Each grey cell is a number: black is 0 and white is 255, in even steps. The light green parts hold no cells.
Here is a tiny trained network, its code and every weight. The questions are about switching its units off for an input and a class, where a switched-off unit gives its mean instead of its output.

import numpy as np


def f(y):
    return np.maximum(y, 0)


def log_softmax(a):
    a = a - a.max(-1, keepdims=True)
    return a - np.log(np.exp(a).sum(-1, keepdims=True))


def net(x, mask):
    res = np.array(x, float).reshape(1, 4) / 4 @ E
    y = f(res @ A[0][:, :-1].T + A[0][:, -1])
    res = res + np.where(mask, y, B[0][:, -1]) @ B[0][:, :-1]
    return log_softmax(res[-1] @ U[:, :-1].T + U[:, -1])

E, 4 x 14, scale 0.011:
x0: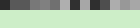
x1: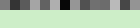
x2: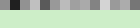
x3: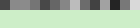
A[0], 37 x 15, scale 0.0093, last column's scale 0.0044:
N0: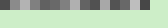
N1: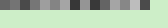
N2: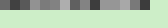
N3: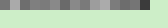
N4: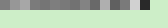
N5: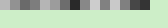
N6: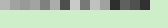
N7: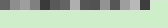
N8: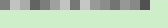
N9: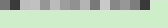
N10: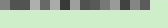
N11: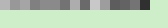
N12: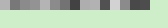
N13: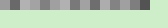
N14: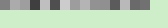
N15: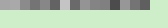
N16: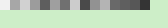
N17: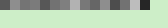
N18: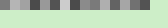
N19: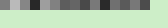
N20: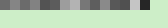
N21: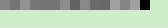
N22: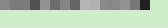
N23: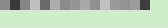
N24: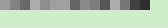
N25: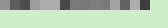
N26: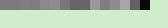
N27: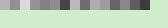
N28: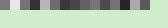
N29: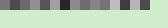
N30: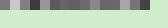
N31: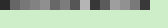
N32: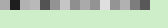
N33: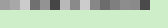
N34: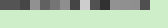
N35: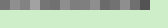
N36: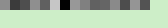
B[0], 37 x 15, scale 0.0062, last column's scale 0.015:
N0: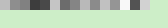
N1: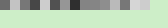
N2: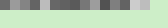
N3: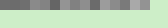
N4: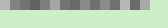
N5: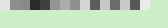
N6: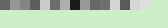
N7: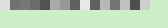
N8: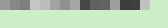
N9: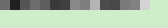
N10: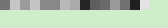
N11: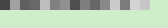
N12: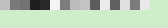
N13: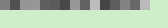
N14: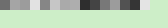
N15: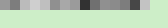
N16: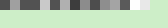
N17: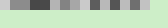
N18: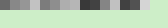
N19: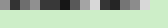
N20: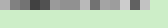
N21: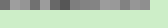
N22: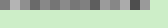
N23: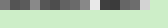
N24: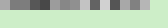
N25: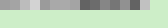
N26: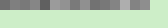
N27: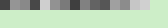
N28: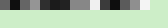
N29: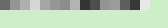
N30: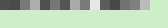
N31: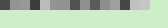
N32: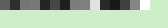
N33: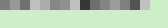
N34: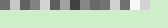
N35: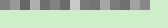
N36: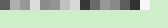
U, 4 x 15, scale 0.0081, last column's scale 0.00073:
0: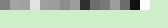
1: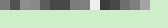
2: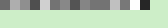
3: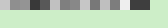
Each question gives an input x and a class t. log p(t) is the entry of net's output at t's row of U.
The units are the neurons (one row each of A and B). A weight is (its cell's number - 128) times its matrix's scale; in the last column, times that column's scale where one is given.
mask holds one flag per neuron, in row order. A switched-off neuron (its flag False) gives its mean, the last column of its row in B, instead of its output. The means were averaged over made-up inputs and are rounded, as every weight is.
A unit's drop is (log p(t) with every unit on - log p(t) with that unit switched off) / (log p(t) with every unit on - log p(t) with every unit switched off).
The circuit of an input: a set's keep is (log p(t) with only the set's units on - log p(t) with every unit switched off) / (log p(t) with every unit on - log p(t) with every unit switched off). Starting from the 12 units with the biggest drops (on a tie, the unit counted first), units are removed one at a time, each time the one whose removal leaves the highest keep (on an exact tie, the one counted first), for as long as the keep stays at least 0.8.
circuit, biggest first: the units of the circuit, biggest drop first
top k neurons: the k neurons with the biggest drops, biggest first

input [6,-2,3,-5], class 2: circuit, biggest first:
[N34]
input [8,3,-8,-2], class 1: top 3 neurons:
[N28 N19 N16]
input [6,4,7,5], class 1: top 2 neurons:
[N32 N23]
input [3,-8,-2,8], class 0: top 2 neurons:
[N14 N18]
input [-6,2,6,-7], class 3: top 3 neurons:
[N12 N5 N28]
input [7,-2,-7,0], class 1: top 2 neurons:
[N28 N19]
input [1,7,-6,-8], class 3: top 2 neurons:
[N12 N5]
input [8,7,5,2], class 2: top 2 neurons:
[N34 N1]
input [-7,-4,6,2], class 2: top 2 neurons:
[N16 N6]
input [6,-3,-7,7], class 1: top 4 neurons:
[N28 N19 N12 N30]
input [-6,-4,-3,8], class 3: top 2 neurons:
[N0 N7]
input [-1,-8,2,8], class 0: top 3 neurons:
[N14 N18 N8]
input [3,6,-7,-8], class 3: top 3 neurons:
[N12 N5 N32]
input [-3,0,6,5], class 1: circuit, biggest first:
[N32]
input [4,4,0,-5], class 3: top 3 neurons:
[N12 N5 N14]
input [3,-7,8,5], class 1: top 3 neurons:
[N32 N9 N36]
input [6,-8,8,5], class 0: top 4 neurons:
[N14 N18 N8 N28]
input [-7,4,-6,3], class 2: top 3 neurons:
[N6 N16 N32]
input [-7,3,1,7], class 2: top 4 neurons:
[N16 N6 N27 N12]
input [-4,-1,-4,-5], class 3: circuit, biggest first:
[N5]
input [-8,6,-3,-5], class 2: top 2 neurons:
[N16 N6]
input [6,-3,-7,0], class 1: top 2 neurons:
[N28 N19]
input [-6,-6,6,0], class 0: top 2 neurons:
[N14 N28]
